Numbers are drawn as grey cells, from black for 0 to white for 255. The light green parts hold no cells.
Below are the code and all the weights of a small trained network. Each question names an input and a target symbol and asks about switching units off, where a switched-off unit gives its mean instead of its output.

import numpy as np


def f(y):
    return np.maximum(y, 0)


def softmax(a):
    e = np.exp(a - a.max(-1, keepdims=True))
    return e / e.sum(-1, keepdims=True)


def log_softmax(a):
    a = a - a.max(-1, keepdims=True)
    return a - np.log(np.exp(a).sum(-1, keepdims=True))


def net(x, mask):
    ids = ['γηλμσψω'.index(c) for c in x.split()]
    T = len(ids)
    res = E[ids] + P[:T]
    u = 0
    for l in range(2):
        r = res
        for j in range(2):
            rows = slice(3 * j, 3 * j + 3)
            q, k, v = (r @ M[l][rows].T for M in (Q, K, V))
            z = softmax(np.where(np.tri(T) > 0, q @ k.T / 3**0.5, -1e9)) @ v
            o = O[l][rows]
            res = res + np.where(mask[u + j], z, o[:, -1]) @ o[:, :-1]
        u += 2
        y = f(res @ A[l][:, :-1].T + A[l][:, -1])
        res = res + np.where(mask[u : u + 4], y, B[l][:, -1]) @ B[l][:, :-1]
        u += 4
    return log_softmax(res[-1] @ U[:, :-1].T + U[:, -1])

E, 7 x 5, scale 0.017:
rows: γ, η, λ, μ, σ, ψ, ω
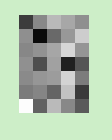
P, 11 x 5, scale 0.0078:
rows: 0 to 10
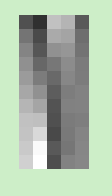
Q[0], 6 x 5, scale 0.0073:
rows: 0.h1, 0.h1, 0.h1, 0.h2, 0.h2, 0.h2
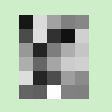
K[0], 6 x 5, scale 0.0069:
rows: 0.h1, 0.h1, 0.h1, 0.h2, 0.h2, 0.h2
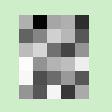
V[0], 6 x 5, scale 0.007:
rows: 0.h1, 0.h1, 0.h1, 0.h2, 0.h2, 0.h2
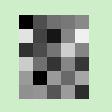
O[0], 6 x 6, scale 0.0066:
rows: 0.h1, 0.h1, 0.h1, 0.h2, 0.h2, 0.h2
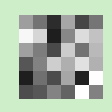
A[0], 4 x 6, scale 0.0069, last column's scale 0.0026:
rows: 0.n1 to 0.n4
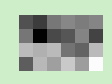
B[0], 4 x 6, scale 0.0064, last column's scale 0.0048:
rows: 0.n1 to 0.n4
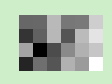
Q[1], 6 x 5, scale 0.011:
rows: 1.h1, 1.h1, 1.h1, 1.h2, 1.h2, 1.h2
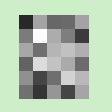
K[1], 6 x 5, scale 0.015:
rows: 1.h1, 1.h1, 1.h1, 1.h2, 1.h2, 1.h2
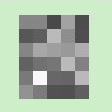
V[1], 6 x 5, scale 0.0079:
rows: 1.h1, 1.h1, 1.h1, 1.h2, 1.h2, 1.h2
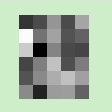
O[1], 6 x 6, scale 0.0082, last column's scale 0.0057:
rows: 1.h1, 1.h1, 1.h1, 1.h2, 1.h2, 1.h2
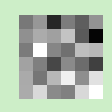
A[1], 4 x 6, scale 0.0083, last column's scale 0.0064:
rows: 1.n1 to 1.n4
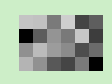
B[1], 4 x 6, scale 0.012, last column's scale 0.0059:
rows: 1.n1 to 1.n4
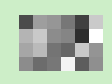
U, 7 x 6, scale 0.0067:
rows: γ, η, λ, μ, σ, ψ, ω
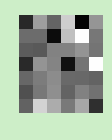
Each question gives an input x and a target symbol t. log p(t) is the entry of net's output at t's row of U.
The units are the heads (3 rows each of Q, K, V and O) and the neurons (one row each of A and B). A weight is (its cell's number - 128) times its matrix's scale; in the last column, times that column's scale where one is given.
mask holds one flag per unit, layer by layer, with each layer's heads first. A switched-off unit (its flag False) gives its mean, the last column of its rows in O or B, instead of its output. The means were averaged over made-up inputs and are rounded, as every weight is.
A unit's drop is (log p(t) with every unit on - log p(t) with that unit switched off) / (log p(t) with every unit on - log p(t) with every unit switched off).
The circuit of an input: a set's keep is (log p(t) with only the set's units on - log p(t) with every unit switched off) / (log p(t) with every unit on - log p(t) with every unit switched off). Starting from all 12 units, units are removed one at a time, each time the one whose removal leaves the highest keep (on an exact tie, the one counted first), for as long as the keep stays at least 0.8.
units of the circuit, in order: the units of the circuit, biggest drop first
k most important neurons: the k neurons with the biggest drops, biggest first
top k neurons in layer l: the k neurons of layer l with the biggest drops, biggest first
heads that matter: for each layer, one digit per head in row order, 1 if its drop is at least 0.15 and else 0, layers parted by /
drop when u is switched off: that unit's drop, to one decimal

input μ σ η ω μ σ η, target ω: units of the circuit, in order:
(0.h1, 1.h1, 0.n2)
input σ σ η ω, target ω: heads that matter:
11 / 10
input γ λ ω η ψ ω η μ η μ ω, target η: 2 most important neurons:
(0.n3, 0.n2)
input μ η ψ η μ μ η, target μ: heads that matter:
10 / 01
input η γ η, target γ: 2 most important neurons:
(1.n2, 0.n2)
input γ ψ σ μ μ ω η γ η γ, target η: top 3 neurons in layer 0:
(0.n2, 0.n1, 0.n3)
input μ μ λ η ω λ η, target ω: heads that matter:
10 / 10
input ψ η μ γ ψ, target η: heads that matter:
01 / 10
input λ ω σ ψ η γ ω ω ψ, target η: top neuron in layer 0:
(0.n4)
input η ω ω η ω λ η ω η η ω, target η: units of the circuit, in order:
(0.n3, 0.h1)
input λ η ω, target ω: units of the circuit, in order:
(1.h1, 0.h1, 1.n3, 0.n4)
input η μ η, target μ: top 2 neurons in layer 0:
(0.n2, 0.n4)
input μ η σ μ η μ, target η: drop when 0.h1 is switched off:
0.4
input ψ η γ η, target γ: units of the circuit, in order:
(0.h2)
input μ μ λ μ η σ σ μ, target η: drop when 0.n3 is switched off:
0.0
